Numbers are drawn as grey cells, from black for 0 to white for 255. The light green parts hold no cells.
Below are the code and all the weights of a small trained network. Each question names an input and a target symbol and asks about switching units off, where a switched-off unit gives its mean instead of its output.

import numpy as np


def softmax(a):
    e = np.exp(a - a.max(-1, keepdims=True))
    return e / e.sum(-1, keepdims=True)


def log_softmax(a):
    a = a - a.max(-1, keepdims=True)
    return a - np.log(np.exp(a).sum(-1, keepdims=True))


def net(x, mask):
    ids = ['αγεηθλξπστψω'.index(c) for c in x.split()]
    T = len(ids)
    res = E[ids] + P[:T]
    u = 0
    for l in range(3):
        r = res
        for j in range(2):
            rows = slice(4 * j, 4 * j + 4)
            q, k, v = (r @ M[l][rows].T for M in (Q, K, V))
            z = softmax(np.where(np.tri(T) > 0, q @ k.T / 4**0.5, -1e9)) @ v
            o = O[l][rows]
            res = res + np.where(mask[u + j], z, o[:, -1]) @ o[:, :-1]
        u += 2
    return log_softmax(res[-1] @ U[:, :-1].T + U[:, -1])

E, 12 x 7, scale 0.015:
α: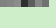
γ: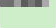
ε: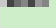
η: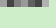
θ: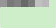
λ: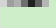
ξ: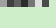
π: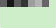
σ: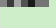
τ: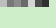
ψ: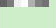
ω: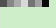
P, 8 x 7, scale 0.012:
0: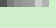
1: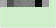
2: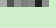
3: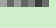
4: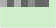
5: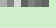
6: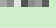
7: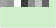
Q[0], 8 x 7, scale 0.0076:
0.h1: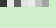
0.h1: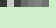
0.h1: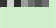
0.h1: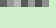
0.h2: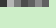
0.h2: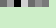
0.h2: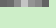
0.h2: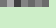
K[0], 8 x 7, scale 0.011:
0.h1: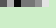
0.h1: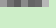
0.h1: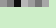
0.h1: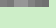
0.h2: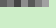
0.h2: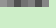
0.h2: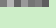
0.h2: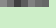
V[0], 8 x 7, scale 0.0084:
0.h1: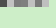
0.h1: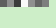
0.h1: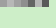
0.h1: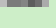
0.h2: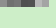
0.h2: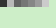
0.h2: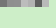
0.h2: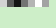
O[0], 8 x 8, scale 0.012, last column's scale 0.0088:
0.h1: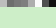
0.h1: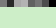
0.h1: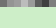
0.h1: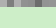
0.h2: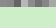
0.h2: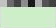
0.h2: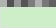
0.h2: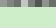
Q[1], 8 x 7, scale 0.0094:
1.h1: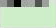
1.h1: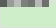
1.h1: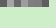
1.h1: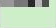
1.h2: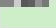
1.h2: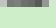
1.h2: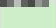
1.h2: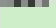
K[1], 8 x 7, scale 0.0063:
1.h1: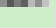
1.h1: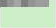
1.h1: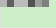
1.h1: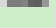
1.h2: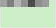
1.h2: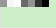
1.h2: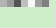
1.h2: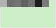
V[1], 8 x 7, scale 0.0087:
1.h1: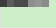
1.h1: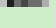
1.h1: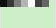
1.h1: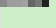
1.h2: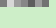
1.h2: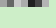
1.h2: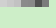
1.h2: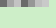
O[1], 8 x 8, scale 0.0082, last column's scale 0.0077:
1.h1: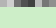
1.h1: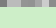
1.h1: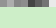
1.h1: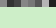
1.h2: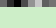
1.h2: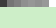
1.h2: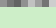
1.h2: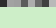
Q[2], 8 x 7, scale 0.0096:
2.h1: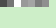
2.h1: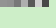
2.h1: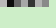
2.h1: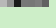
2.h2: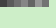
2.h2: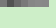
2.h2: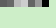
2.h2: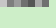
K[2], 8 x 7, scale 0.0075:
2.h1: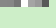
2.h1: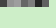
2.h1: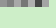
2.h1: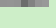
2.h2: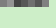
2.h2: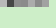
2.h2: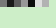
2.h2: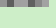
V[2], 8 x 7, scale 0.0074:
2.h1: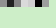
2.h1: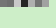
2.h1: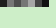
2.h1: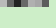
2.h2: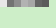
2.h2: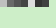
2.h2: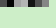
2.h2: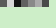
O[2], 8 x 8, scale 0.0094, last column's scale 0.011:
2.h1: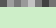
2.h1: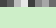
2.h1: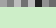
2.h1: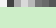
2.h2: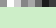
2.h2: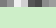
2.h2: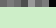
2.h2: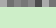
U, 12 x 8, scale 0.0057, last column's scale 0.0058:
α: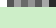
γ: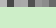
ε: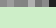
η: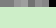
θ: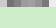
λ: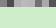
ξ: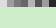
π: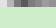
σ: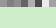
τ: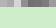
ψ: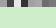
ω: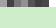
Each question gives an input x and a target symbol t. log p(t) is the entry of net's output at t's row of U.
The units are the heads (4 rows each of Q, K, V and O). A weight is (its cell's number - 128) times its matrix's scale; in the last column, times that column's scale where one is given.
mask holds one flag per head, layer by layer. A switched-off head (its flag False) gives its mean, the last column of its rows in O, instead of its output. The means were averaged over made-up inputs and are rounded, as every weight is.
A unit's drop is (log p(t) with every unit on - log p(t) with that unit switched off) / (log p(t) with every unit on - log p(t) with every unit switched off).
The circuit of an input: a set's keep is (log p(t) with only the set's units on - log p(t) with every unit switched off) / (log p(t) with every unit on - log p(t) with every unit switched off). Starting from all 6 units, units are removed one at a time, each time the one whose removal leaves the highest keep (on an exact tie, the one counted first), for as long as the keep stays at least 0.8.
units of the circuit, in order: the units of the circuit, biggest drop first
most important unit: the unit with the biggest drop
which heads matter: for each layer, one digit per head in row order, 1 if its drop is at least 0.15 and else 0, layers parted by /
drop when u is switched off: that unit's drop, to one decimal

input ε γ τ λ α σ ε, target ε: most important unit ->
2.h1
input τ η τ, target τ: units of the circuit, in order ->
2.h2, 1.h2
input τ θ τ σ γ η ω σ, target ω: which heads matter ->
10 / 10 / 00
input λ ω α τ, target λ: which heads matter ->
10 / 11 / 10
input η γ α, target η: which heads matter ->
11 / 11 / 10
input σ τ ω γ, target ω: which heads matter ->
11 / 10 / 00
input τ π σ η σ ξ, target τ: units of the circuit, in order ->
1.h2, 2.h2
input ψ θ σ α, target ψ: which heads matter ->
11 / 00 / 00
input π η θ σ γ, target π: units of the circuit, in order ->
1.h1, 0.h1
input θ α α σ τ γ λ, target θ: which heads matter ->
11 / 11 / 10
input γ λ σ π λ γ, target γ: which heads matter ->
11 / 10 / 11
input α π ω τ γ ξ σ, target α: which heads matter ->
11 / 11 / 10
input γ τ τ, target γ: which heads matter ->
11 / 10 / 10
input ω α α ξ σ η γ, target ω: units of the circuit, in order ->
1.h1, 0.h1
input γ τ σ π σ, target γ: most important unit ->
2.h1
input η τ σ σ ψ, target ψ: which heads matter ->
01 / 00 / 01
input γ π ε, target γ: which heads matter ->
11 / 10 / 10
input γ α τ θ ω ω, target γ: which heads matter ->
11 / 10 / 10
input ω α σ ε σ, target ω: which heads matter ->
10 / 11 / 00
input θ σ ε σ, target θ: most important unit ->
0.h2
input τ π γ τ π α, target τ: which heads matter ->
00 / 01 / 01
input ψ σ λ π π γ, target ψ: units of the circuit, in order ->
0.h2, 0.h1
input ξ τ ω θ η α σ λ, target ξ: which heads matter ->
11 / 10 / 10
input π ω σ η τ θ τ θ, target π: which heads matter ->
11 / 11 / 10
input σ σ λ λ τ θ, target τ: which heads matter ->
00 / 00 / 01
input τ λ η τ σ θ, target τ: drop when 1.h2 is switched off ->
0.1
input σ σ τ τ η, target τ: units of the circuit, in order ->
2.h2
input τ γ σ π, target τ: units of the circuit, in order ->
1.h2, 2.h2
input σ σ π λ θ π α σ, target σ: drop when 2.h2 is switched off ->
0.2
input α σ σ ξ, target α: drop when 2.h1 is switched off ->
1.0
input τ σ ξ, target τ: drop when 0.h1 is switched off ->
0.0
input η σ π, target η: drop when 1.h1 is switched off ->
0.5
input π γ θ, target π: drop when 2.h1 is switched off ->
0.3
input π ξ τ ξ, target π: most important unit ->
2.h1
